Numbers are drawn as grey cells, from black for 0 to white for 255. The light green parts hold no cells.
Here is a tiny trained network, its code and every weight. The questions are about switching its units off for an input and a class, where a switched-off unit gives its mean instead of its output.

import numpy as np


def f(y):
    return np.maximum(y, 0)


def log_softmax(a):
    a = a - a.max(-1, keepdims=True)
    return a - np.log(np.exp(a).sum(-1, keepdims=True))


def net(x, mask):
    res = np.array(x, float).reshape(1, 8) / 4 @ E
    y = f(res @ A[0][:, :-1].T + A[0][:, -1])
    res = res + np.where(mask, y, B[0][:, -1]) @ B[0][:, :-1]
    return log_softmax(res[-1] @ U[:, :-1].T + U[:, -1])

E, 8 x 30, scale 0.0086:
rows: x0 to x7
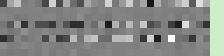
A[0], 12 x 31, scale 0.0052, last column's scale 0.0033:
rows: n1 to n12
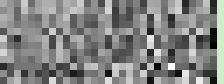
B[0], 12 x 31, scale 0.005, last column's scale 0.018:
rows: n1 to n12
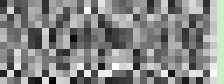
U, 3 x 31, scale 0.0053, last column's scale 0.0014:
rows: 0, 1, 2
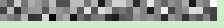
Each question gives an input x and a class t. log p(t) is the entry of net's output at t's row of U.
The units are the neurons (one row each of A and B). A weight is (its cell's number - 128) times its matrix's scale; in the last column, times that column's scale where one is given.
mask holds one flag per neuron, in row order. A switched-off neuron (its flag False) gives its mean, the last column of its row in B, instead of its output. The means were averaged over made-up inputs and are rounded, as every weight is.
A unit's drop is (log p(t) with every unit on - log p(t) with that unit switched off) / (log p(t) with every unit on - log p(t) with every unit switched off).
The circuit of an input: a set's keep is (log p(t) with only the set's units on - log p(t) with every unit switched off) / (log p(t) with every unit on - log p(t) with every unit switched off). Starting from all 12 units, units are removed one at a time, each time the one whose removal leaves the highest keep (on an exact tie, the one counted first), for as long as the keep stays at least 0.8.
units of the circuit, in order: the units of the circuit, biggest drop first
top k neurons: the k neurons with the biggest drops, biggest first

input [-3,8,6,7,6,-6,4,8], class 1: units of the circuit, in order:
[n11]
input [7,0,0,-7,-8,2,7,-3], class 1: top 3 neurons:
[n2 n1 n6]
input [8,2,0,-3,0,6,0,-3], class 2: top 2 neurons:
[n12 n5]
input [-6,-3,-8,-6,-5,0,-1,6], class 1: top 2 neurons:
[n2 n1]
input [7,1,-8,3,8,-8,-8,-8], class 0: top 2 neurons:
[n8 n3]
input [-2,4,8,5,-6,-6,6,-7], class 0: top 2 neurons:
[n8 n3]
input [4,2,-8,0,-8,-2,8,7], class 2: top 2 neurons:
[n10 n12]
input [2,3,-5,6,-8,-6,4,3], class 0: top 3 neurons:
[n8 n3 n2]
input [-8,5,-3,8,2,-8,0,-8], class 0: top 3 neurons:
[n8 n3 n4]
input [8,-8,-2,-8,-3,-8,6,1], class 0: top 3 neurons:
[n8 n3 n11]
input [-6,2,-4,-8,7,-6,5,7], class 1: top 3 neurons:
[n2 n1 n10]
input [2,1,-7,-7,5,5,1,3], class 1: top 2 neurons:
[n2 n1]
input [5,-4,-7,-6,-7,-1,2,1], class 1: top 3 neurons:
[n2 n1 n6]
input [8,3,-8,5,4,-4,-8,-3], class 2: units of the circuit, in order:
[n12]
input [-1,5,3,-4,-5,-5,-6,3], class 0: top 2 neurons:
[n11 n8]
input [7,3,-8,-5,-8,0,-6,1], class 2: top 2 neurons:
[n12 n11]
